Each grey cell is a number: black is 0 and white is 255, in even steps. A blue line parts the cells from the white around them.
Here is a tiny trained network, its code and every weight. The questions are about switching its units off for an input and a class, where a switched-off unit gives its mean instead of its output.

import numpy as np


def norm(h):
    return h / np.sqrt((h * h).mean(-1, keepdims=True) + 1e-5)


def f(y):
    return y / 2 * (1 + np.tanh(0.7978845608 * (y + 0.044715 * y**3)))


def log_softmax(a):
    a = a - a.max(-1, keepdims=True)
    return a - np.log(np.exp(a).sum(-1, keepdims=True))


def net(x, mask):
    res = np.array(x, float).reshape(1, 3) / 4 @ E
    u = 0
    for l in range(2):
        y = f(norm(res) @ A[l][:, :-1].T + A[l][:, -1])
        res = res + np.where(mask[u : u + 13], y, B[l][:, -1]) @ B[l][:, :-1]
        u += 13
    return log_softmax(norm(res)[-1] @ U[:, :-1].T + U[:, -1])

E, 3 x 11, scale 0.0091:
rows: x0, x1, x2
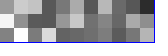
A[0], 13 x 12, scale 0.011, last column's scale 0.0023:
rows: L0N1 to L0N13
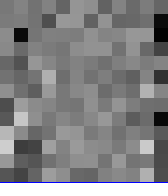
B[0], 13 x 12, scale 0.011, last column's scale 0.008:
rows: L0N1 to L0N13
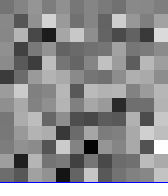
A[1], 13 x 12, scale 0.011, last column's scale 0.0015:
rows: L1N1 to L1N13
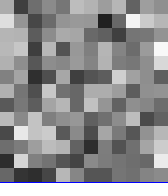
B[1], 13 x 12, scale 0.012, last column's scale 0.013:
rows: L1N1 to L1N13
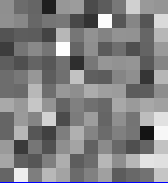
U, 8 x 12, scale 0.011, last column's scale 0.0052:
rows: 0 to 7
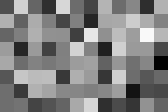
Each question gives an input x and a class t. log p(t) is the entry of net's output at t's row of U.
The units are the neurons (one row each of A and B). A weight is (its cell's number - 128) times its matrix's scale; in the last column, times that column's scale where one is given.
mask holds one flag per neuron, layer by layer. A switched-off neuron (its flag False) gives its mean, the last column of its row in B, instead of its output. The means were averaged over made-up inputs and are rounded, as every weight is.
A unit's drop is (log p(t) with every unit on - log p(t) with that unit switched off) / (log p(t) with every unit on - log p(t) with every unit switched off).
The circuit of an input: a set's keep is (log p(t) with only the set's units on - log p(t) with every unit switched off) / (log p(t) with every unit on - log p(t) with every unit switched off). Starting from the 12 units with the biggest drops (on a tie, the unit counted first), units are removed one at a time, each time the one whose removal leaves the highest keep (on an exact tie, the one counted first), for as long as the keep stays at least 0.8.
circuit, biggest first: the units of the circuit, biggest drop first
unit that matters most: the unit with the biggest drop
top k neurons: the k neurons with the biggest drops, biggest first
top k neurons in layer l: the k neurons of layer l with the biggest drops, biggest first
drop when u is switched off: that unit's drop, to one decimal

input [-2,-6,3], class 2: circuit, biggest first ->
[L1N12 L1N2]
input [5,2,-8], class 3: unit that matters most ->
L1N1
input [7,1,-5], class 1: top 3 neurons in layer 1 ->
[L1N10 L1N1 L1N13]
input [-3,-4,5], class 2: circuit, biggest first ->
[L0N11 L1N12]
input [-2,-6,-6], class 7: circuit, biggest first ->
[L0N11 L1N2]
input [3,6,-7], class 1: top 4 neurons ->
[L0N10 L1N10 L0N2 L1N9]
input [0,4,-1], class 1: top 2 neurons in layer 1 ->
[L1N10 L1N9]
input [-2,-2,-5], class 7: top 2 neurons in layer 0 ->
[L0N13 L0N11]
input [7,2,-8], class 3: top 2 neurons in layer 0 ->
[L0N11 L0N9]
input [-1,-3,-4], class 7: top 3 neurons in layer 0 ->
[L0N11 L0N13 L0N3]
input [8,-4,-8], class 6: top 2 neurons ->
[L1N12 L1N10]
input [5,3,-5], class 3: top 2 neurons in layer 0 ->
[L0N9 L0N11]
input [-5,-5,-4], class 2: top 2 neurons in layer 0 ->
[L0N13 L0N5]
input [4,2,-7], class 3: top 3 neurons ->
[L1N1 L0N11 L1N2]
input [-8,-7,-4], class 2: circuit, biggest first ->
[L1N10]
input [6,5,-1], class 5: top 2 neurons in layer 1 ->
[L1N9 L1N12]
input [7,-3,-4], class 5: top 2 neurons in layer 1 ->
[L1N9 L1N2]
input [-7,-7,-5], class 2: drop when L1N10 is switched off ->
0.6
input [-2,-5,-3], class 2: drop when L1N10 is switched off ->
0.4
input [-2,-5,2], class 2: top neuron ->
[L0N11]
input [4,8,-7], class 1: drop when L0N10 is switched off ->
0.1
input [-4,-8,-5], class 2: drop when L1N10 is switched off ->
0.4
